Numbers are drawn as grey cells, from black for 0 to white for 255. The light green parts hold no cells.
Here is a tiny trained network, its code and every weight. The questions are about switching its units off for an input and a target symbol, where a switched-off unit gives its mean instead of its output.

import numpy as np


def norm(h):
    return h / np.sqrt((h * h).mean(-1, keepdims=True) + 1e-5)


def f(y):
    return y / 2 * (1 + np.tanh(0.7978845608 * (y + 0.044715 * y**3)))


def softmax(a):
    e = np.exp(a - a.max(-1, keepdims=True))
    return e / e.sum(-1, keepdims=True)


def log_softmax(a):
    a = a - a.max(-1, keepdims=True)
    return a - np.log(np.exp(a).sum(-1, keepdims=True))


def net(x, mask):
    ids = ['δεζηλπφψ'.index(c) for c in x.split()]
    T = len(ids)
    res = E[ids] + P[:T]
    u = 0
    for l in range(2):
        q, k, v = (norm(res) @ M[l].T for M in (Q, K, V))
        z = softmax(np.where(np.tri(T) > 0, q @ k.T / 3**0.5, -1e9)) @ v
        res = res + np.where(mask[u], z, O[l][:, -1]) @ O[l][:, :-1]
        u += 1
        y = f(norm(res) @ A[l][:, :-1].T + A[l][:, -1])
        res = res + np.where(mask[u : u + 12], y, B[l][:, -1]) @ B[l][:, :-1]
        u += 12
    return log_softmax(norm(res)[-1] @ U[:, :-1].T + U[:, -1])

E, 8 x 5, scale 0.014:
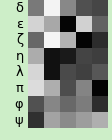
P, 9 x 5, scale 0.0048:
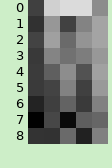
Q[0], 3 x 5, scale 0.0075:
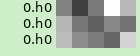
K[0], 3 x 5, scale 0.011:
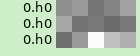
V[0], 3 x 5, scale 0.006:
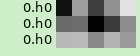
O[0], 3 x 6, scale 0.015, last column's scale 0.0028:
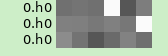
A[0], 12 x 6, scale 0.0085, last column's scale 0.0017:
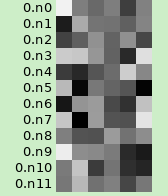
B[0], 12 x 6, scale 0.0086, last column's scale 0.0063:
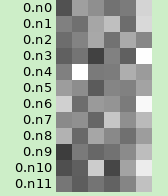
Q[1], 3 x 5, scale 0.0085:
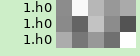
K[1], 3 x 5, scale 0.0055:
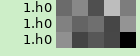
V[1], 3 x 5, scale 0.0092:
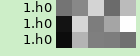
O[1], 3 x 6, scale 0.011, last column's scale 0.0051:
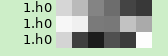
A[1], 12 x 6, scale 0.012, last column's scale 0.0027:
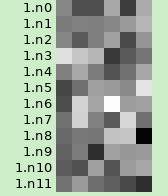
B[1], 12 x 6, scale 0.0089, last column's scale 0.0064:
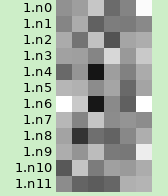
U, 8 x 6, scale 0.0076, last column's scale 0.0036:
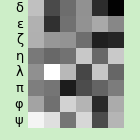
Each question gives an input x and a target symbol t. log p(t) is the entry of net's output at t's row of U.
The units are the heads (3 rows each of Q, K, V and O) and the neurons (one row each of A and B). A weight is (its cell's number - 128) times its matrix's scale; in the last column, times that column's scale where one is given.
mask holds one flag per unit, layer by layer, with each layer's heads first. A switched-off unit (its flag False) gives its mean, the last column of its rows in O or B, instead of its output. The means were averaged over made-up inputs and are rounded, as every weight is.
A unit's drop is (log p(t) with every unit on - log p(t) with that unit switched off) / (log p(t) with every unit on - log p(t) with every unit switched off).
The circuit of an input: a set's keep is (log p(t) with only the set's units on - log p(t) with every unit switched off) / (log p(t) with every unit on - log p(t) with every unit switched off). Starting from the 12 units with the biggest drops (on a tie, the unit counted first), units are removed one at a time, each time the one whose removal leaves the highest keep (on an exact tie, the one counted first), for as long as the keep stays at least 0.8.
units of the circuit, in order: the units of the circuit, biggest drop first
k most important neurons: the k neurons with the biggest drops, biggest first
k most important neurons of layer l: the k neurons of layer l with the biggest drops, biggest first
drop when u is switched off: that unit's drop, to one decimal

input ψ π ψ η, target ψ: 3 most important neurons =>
0.n7; 0.n4; 0.n3
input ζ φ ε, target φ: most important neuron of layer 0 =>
0.n4
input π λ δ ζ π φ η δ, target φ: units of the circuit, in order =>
1.h0; 0.n6; 1.n6
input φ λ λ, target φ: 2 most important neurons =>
1.n6; 1.n9
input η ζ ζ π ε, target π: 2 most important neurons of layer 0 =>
0.n1; 0.n6
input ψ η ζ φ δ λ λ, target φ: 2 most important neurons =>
1.n6; 0.n7
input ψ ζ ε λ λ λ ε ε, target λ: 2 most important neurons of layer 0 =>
0.n3; 0.n6
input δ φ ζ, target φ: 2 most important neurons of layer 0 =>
0.n6; 0.n1
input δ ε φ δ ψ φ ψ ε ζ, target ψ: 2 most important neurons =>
1.n3; 0.n3
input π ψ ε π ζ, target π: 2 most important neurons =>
0.n4; 1.n9
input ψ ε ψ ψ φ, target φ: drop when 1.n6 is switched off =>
0.2
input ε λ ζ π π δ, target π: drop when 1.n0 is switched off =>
0.1
